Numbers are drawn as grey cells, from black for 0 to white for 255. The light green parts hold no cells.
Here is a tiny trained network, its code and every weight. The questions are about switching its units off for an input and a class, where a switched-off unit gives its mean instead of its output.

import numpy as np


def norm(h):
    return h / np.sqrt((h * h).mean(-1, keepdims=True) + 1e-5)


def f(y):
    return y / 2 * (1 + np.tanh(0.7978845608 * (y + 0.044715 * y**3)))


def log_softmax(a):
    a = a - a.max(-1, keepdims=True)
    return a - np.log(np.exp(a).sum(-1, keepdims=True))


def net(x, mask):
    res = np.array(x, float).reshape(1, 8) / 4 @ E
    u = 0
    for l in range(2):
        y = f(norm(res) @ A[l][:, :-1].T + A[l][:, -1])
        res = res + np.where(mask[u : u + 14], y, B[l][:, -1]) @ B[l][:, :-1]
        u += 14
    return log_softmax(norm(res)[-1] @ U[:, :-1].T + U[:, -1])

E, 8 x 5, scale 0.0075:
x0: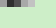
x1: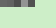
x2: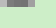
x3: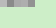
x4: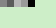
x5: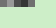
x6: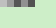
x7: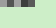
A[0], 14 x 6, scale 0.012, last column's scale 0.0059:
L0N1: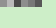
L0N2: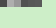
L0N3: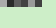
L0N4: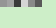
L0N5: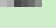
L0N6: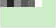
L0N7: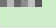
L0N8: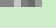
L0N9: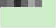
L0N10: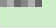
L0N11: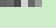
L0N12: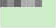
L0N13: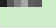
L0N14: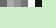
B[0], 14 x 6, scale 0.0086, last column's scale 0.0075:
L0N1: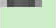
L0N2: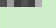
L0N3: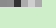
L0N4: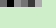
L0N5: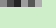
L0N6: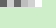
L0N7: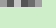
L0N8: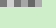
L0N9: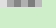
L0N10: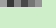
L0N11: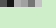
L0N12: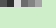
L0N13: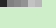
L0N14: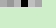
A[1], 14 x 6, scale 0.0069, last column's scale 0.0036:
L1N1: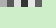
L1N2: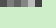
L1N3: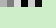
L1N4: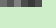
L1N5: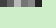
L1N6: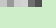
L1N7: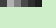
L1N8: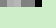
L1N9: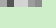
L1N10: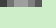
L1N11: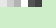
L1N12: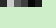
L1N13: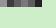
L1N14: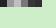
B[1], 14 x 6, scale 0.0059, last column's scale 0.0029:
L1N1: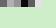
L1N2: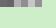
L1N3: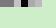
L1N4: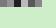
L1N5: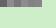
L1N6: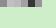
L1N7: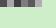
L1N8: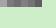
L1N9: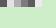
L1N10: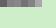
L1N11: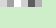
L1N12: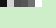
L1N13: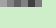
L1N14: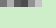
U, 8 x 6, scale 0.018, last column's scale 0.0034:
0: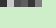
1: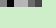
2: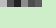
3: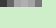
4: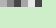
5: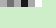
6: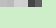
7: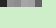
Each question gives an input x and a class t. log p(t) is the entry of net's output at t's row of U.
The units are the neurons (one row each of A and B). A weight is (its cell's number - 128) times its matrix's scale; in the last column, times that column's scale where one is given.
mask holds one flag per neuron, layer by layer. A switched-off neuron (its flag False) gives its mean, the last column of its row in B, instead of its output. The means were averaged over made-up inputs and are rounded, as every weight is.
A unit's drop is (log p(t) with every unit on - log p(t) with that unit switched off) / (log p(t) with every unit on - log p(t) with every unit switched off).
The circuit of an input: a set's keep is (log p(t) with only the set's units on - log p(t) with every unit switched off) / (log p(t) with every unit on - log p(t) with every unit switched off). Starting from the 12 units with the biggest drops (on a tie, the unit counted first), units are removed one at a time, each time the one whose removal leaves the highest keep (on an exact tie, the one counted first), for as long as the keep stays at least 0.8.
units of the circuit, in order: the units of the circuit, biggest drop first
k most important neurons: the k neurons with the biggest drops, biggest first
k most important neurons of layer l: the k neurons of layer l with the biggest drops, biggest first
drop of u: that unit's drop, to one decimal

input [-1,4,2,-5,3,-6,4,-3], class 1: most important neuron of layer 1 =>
[L1N12]
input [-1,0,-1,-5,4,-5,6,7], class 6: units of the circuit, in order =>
[L1N11 L0N6]
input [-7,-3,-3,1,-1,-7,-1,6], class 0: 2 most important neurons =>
[L0N2 L0N9]
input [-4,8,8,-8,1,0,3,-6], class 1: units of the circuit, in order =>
[L0N11 L0N4]
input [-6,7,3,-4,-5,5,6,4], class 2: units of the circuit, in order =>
[L0N5 L0N1]
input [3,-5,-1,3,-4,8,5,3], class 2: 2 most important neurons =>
[L0N5 L0N6]
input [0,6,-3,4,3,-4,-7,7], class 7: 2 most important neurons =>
[L0N13 L0N9]
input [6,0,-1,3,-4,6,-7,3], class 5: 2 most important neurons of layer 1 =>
[L1N1 L1N3]
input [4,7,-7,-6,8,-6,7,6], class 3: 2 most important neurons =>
[L0N6 L0N13]
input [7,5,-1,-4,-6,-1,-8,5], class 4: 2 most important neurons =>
[L0N3 L0N9]
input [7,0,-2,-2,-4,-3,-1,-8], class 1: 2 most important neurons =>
[L0N4 L0N11]
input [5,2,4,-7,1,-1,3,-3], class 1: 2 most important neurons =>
[L0N11 L0N4]
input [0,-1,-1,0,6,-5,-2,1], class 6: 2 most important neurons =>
[L1N11 L0N8]
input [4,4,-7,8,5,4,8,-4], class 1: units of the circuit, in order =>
[L0N11]
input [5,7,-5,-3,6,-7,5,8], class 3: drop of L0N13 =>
0.2
